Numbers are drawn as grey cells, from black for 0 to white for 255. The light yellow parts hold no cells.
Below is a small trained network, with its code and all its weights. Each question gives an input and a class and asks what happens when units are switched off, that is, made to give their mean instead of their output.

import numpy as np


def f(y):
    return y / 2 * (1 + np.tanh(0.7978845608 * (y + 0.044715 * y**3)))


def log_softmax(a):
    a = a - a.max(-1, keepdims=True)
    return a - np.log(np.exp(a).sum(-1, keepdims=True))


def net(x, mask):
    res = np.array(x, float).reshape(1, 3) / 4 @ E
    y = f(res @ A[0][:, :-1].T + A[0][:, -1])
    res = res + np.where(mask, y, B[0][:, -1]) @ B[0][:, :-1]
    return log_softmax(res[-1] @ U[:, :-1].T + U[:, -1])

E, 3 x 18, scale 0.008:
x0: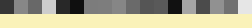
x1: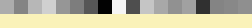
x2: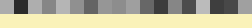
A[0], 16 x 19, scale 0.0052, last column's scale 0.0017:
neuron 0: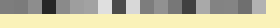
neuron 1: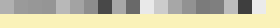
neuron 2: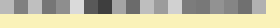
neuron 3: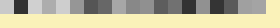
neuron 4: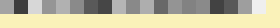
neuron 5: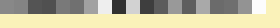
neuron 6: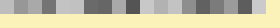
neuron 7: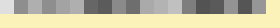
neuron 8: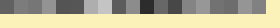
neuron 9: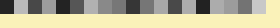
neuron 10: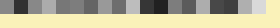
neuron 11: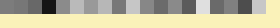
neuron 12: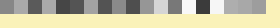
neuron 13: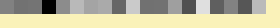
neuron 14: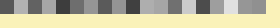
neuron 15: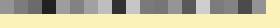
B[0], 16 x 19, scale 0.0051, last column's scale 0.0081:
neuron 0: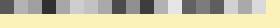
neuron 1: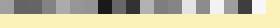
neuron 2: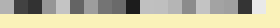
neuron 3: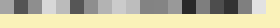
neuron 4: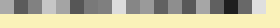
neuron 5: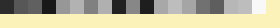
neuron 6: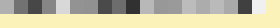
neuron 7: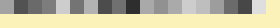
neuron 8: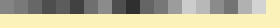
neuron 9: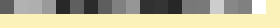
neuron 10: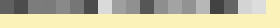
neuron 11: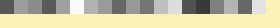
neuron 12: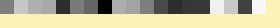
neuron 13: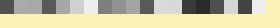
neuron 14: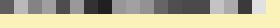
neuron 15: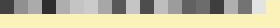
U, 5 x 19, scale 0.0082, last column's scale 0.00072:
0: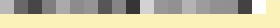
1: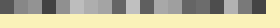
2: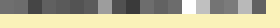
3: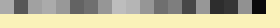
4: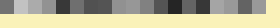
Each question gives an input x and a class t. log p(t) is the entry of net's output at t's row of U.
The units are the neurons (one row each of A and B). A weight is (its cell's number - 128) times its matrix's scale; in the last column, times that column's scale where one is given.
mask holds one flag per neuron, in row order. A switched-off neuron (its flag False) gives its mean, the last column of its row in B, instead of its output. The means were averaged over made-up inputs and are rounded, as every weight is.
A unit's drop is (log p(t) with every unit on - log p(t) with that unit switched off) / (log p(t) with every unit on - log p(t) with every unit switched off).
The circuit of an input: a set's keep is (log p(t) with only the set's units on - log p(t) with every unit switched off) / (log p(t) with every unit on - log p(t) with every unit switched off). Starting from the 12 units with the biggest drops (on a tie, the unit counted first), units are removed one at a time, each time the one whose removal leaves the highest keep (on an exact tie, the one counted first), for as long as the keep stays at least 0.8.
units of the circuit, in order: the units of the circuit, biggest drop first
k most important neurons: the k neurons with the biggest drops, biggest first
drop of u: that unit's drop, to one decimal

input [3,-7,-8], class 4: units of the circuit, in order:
neuron 9
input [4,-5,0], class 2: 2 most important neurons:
neuron 8; neuron 13
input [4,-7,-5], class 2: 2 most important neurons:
neuron 8; neuron 5
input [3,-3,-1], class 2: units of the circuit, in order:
neuron 13; neuron 8
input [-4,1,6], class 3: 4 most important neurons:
neuron 3; neuron 4; neuron 5; neuron 10
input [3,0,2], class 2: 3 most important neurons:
neuron 12; neuron 13; neuron 3
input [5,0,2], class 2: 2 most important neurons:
neuron 12; neuron 13
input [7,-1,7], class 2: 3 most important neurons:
neuron 8; neuron 13; neuron 12
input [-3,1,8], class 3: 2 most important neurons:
neuron 3; neuron 4
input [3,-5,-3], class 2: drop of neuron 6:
-0.1
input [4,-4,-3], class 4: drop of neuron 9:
0.4
